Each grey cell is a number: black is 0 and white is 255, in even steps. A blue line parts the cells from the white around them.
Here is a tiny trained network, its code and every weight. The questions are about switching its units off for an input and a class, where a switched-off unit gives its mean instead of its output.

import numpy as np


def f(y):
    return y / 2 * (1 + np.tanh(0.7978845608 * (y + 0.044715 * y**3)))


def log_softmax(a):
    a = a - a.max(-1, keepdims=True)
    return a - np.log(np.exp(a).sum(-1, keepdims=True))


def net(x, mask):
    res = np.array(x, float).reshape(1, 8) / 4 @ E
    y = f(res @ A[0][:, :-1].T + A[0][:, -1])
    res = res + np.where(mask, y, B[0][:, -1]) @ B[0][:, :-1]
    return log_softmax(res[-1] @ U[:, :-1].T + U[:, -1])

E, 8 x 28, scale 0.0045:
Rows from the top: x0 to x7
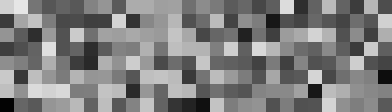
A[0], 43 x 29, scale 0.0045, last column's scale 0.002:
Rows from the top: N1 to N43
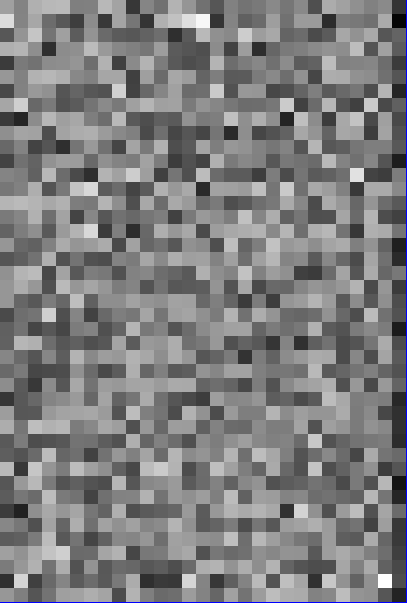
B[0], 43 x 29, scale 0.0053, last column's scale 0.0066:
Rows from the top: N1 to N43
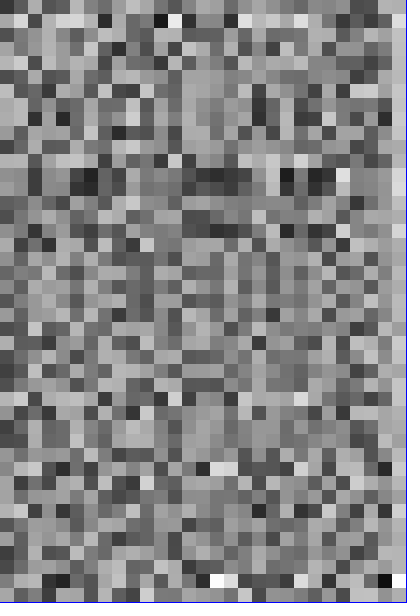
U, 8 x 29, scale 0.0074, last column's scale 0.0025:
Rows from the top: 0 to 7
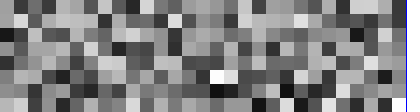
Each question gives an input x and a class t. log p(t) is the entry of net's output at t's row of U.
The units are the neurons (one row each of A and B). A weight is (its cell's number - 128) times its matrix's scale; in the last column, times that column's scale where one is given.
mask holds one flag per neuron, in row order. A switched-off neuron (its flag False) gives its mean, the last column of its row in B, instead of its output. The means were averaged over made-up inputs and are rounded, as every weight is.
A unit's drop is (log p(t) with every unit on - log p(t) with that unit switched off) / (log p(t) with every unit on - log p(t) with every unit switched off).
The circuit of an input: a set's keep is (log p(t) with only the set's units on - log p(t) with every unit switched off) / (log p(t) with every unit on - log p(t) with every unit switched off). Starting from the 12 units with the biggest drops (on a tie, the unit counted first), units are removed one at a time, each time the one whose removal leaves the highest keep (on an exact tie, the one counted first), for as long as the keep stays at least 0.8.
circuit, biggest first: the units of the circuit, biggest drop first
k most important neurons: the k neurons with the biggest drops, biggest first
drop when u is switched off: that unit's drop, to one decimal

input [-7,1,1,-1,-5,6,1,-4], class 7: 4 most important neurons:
N37, N9, N42, N13
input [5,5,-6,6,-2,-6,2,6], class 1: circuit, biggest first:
N29
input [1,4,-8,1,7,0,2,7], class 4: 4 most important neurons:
N3, N41, N20, N2
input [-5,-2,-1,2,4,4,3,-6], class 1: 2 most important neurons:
N2, N42
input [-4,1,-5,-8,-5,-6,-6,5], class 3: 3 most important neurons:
N10, N4, N21
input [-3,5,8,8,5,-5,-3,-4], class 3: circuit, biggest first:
N23, N33
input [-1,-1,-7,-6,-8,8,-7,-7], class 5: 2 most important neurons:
N34, N29
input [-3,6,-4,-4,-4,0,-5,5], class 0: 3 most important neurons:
N7, N35, N2
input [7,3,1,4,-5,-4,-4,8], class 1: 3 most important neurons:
N29, N12, N5
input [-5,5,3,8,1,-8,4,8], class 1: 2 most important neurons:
N29, N12
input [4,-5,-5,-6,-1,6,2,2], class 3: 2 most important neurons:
N42, N4
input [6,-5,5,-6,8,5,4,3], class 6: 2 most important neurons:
N13, N42
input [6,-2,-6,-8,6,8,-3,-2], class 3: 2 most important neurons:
N4, N42
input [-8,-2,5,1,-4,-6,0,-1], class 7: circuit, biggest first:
N37
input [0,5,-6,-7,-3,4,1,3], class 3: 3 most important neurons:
N4, N10, N21
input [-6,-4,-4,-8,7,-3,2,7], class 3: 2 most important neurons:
N10, N21
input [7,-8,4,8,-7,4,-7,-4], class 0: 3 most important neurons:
N30, N18, N43
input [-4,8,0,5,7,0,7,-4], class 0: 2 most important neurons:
N7, N35
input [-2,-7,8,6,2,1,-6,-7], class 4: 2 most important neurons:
N28, N26
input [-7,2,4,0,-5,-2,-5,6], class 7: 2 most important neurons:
N37, N9
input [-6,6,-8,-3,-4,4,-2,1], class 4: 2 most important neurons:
N3, N41
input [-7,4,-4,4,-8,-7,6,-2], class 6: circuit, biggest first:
N17
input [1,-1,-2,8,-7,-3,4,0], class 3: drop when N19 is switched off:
0.1
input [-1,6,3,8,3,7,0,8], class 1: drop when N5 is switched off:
0.7
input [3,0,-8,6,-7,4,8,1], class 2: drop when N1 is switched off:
0.2
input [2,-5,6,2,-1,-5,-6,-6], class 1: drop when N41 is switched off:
0.2
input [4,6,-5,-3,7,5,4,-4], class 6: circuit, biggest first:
N13
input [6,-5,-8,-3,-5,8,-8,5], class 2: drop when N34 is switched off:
0.0
